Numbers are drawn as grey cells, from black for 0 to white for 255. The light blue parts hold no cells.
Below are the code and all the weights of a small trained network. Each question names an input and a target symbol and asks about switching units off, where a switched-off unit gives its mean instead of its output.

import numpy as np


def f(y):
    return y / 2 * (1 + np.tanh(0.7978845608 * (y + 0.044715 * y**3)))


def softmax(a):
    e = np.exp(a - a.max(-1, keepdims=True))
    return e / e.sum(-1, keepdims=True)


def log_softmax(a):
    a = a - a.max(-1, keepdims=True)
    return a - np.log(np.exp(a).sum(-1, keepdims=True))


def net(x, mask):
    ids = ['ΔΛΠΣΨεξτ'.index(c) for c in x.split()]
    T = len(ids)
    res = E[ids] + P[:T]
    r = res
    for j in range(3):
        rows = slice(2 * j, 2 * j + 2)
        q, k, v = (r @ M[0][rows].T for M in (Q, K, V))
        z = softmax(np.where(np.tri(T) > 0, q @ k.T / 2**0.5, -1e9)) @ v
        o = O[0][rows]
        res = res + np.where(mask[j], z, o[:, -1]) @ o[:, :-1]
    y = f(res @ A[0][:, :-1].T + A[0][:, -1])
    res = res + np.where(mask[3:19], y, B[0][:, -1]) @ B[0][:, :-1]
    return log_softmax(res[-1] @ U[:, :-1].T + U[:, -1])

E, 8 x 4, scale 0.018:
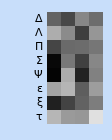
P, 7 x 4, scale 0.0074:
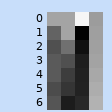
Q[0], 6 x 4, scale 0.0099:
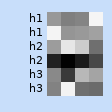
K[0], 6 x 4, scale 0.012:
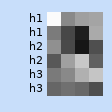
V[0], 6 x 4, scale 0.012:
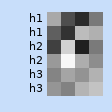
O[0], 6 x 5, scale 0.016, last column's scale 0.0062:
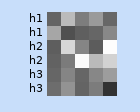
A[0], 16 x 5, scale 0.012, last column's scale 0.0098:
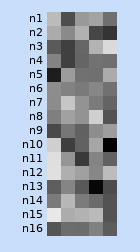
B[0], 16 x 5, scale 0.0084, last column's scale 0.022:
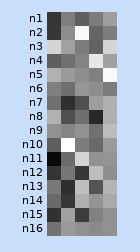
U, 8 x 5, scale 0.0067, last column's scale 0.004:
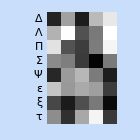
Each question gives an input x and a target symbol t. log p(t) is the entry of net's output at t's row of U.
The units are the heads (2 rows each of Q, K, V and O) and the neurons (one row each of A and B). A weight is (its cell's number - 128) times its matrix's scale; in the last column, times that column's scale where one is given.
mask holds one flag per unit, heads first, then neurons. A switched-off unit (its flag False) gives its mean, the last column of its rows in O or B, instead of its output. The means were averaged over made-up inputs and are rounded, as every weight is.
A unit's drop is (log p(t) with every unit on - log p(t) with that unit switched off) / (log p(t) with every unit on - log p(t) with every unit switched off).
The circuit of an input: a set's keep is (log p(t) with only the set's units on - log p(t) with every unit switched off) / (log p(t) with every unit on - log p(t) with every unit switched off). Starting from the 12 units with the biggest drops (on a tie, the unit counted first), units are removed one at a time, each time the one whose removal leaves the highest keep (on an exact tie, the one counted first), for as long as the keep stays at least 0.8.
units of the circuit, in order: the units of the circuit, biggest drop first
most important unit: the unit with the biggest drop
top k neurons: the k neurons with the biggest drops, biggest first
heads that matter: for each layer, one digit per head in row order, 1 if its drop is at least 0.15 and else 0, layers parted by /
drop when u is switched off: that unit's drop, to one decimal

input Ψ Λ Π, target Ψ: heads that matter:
010
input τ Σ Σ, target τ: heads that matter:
010
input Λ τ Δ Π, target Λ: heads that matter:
000
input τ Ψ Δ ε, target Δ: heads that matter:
001
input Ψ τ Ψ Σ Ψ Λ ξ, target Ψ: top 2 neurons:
n13; n3
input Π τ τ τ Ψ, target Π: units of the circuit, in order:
h2; h1; n3
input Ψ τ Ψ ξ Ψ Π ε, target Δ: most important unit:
n3
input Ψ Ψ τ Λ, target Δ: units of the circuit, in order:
n3; n7; h2
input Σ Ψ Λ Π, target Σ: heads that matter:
010
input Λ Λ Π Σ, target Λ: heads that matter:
000
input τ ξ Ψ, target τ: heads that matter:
010
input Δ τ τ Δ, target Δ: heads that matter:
110
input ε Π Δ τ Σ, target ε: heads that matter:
010
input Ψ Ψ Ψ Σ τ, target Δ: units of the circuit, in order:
h2; n3; n12
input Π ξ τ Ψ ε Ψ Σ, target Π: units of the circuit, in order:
h2; n3; h1
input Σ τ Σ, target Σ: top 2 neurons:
n13; n4
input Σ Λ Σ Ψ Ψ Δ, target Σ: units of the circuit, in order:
h2
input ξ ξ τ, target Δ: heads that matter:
000
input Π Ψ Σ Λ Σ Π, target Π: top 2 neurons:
n3; n11
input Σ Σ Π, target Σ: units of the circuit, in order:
h2; n13
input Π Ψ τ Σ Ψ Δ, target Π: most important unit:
h2
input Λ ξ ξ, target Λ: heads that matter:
100
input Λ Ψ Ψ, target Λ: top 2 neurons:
n13; n5
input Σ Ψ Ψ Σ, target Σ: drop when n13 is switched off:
0.2
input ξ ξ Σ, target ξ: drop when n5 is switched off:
0.2
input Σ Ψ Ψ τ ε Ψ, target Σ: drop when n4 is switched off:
0.1
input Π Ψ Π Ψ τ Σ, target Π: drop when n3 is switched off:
0.2
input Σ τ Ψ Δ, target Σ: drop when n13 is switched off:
0.3
